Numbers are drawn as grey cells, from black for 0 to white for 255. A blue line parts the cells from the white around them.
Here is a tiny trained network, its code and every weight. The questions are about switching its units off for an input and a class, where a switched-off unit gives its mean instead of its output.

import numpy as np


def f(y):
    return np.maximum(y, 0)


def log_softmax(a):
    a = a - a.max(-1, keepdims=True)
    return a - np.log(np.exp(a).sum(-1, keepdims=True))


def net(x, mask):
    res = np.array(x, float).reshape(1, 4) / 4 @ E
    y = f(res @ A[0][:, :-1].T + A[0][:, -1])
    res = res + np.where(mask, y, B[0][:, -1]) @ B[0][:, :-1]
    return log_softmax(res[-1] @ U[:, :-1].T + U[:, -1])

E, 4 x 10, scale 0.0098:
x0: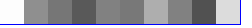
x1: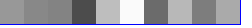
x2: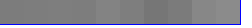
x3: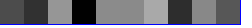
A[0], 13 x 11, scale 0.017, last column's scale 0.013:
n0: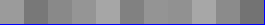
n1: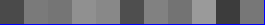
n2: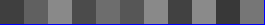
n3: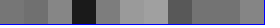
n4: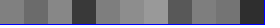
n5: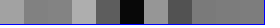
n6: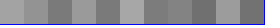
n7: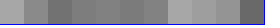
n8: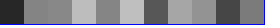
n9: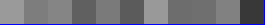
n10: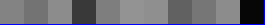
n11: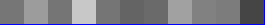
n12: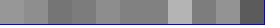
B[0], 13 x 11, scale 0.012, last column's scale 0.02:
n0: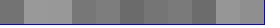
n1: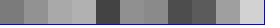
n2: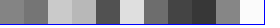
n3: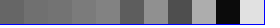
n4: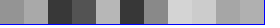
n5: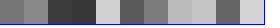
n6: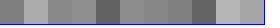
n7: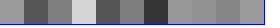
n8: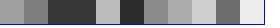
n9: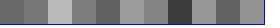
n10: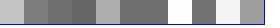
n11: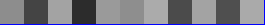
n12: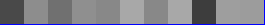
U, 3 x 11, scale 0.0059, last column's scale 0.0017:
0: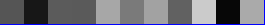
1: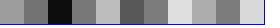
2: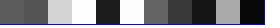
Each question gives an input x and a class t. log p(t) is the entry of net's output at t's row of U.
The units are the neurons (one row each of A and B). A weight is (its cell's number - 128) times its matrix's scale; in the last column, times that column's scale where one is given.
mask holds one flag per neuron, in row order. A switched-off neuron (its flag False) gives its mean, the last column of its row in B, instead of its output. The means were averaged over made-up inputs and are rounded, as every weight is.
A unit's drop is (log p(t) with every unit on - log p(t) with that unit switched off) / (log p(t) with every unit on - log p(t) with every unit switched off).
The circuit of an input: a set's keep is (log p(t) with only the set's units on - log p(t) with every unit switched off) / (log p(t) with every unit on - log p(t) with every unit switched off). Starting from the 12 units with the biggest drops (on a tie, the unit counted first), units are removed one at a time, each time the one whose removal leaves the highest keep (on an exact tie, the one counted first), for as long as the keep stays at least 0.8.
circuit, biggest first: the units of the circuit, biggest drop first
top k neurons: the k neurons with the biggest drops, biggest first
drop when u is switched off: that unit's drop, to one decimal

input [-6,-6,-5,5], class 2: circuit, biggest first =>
n2
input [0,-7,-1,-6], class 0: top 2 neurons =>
n11, n4
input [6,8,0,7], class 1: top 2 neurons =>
n10, n4
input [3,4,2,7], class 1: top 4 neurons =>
n10, n4, n11, n1
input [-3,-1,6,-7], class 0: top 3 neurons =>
n11, n4, n10
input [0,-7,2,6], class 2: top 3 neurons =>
n2, n8, n1
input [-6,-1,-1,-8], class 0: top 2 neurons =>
n11, n4
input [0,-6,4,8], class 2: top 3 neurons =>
n2, n8, n1
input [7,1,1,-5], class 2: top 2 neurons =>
n8, n4
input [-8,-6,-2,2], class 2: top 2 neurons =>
n2, n1
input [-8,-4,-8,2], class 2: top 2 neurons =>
n2, n1
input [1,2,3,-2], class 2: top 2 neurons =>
n8, n5
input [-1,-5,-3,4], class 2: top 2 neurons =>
n2, n8
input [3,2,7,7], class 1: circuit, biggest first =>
n10
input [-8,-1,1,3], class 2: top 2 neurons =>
n2, n1
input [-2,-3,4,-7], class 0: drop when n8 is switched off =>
-0.1
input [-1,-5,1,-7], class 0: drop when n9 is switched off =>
-0.1
